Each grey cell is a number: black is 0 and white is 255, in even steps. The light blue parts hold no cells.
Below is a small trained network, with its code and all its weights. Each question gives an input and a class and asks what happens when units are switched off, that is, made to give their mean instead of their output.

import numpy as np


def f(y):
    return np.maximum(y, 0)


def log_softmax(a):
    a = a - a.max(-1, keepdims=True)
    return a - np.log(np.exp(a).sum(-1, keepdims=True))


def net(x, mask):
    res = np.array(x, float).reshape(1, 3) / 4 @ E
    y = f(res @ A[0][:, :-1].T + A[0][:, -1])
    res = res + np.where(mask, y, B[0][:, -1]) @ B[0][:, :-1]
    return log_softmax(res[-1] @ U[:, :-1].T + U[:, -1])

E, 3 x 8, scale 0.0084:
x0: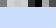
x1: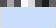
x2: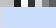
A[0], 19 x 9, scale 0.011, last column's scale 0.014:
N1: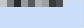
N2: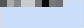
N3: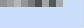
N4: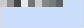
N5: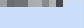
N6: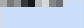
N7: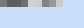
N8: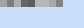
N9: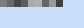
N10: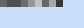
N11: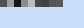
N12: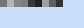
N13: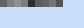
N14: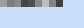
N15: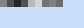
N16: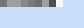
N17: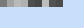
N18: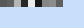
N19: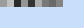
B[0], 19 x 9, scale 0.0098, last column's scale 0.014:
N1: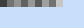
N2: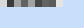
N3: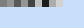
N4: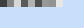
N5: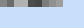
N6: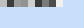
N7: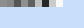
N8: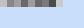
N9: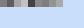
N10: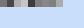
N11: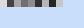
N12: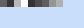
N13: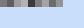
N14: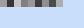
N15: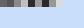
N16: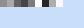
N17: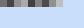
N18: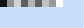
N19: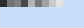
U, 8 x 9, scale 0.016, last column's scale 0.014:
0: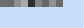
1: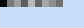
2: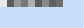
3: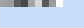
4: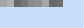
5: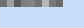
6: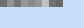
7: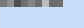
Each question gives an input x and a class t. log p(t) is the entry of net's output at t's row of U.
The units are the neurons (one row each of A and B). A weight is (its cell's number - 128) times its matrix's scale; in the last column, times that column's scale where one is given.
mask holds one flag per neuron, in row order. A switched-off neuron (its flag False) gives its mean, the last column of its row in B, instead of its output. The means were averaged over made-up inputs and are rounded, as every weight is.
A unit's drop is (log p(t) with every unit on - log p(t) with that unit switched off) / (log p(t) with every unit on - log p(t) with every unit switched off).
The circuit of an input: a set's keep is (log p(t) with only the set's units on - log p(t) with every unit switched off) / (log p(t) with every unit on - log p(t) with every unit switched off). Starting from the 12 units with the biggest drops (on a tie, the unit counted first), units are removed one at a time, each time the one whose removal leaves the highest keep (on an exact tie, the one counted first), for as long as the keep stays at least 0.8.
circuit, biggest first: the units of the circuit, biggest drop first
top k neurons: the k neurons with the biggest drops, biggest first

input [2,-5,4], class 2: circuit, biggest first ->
N6
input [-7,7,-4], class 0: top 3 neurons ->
N15; N7; N6
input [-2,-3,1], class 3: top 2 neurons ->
N11; N2
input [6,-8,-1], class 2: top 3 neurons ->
N6; N8; N14
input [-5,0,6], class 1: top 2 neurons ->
N4; N19
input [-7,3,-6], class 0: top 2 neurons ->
N15; N7
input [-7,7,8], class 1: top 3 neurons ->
N4; N19; N1
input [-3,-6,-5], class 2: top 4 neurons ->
N6; N19; N8; N4
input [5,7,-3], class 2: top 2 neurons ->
N2; N11
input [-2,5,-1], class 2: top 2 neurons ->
N11; N2
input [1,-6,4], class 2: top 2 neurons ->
N6; N18
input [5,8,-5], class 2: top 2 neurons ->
N2; N11
